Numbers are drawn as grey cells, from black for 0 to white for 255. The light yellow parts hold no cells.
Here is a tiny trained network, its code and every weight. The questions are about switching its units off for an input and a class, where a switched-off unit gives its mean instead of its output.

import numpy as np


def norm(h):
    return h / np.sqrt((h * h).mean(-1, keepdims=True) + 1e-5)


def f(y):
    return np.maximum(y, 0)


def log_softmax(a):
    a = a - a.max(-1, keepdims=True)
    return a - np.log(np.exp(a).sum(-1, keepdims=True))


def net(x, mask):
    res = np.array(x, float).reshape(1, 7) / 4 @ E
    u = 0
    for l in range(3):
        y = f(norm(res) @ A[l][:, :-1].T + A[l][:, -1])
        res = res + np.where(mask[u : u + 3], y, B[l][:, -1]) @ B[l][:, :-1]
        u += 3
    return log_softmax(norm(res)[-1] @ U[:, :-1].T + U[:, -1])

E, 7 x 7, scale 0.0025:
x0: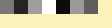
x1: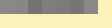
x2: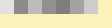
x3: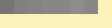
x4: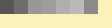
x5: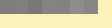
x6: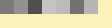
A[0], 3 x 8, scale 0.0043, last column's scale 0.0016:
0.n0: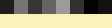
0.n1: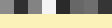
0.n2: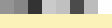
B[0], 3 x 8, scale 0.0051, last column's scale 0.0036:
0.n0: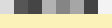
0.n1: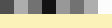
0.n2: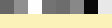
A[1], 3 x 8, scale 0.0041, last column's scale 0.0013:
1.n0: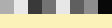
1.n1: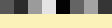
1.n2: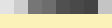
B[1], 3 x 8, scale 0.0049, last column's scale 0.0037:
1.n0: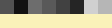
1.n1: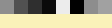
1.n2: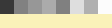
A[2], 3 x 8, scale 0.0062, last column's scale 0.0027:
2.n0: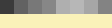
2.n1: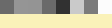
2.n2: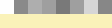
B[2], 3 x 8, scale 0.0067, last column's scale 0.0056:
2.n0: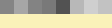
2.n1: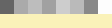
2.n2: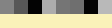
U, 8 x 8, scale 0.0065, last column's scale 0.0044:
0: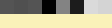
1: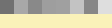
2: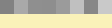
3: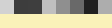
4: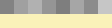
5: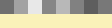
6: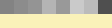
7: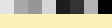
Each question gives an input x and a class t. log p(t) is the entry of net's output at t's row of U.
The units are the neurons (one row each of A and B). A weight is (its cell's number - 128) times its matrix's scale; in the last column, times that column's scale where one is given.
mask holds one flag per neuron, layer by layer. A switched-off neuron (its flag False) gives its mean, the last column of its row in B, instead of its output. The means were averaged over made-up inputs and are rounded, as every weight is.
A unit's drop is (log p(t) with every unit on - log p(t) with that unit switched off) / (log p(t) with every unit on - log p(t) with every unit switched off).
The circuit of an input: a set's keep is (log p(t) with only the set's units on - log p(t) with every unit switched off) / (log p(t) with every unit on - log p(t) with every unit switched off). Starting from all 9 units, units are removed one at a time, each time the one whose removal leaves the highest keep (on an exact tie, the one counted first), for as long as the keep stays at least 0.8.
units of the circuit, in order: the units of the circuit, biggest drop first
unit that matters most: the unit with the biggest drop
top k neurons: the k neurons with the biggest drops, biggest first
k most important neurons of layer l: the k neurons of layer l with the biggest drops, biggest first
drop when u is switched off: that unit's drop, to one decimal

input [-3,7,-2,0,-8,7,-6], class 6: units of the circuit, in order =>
1.n2; 0.n2; 0.n1
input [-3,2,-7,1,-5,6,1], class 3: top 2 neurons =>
0.n0; 2.n1
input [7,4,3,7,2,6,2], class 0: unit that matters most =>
1.n1
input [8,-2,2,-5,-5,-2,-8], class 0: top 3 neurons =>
1.n1; 0.n2; 0.n0
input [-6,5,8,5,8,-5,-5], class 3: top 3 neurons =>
2.n2; 0.n1; 1.n2
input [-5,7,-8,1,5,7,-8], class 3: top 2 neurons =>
0.n0; 0.n1
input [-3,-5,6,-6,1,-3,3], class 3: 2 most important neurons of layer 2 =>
2.n2; 2.n0
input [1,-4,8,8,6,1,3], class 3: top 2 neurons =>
2.n2; 1.n2
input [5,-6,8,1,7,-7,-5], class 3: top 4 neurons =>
2.n2; 1.n2; 0.n2; 1.n1
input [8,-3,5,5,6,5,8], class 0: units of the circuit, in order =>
1.n1; 2.n1
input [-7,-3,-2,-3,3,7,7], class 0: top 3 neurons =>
1.n0; 2.n1; 1.n2
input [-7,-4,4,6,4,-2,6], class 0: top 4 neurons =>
1.n0; 2.n1; 1.n2; 0.n0
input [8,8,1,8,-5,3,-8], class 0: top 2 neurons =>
1.n1; 0.n2
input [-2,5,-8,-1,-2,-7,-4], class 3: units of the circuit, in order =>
0.n0
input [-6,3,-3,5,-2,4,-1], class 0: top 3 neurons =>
1.n0; 2.n1; 0.n2
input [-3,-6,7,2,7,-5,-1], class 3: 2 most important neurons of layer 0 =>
0.n1; 0.n2
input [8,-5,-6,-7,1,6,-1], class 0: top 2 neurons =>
1.n1; 0.n1
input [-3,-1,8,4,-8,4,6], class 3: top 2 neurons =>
2.n2; 0.n1
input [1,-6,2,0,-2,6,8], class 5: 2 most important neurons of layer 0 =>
0.n2; 0.n0
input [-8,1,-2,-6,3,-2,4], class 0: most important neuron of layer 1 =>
1.n0
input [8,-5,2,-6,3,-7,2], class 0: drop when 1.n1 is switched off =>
0.6
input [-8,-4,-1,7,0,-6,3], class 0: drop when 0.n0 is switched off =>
0.0
